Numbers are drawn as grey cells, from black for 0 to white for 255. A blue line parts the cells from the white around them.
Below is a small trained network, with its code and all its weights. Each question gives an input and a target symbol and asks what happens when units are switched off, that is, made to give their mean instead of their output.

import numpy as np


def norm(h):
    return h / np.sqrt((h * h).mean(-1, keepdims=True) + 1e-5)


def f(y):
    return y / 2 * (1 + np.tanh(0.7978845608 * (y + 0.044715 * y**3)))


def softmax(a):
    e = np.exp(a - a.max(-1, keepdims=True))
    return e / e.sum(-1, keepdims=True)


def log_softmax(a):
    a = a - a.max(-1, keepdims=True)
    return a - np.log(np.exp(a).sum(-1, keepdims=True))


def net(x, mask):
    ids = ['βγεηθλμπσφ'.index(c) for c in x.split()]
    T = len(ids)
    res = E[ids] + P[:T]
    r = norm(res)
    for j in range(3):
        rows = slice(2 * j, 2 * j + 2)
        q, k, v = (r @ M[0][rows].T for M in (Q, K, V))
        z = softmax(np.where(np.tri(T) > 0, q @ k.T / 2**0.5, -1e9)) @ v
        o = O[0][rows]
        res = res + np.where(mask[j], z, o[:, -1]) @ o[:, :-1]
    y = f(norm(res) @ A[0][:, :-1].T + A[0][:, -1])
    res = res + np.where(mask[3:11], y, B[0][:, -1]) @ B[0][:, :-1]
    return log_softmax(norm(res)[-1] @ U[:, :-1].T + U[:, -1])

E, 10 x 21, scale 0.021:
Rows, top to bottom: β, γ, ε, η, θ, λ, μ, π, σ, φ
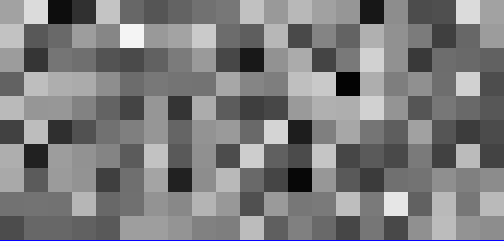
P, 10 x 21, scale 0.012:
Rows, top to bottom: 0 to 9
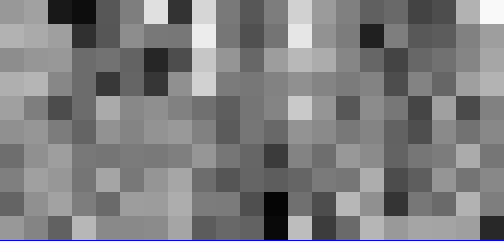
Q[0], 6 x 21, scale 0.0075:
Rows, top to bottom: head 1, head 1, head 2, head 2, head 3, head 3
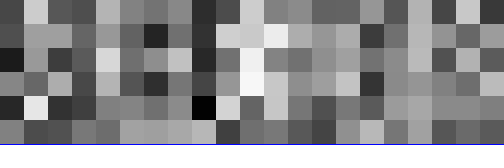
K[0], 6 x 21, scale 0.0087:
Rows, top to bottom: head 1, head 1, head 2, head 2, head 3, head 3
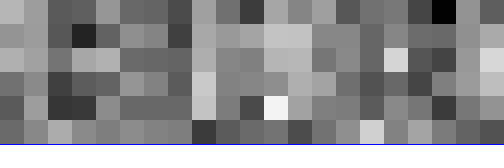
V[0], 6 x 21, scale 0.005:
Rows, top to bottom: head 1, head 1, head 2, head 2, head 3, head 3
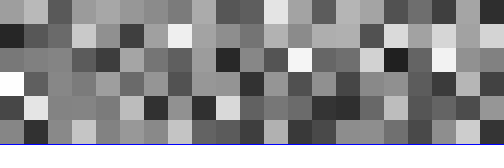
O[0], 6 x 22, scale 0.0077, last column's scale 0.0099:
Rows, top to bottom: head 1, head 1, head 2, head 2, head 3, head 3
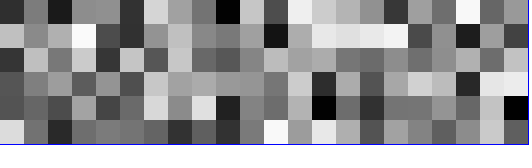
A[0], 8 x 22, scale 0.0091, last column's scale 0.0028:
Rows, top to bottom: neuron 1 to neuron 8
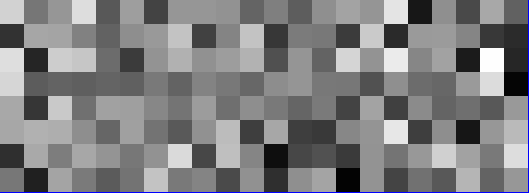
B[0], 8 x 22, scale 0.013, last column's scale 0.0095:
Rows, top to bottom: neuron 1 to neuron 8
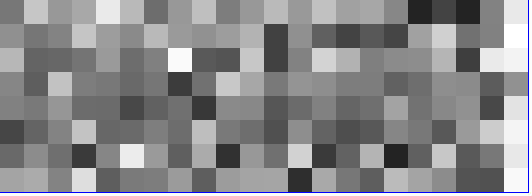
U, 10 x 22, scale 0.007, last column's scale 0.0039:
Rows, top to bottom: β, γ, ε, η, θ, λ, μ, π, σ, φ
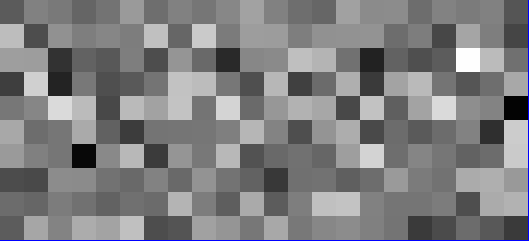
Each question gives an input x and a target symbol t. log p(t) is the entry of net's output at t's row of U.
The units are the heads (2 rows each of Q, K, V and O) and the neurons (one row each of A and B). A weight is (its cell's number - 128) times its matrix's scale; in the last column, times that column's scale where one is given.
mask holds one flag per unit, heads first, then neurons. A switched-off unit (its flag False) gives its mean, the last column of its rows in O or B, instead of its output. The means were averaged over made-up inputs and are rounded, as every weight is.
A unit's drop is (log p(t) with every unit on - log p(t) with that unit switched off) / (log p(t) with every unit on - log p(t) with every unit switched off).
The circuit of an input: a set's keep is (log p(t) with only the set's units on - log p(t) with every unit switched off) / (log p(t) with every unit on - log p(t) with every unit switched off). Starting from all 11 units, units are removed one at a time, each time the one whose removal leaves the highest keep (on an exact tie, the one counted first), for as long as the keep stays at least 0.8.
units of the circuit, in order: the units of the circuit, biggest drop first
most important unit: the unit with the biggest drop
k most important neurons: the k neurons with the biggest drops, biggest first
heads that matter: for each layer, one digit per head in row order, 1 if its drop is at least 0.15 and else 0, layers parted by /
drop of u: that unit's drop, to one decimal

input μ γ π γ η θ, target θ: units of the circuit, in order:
(head 2; neuron 3; neuron 1)
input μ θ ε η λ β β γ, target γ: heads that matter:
001
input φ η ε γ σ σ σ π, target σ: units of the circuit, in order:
(neuron 3; head 1)
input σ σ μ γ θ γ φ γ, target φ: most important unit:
head 2
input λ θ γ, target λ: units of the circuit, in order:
(head 2; neuron 5; neuron 7)
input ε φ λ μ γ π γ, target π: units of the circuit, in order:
(neuron 6; head 1)
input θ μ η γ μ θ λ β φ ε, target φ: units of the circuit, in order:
(head 2; head 1; neuron 1)
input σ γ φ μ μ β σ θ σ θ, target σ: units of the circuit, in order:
(head 1; neuron 3)
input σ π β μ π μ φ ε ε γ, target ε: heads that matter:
101
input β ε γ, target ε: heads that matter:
100
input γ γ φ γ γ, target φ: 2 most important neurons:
(neuron 1; neuron 3)
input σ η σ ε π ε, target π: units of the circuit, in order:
(head 1; neuron 6)
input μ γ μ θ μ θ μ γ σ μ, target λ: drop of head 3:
0.4
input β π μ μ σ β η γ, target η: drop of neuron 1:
0.1
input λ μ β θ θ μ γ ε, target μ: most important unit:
head 3
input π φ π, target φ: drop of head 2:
0.7
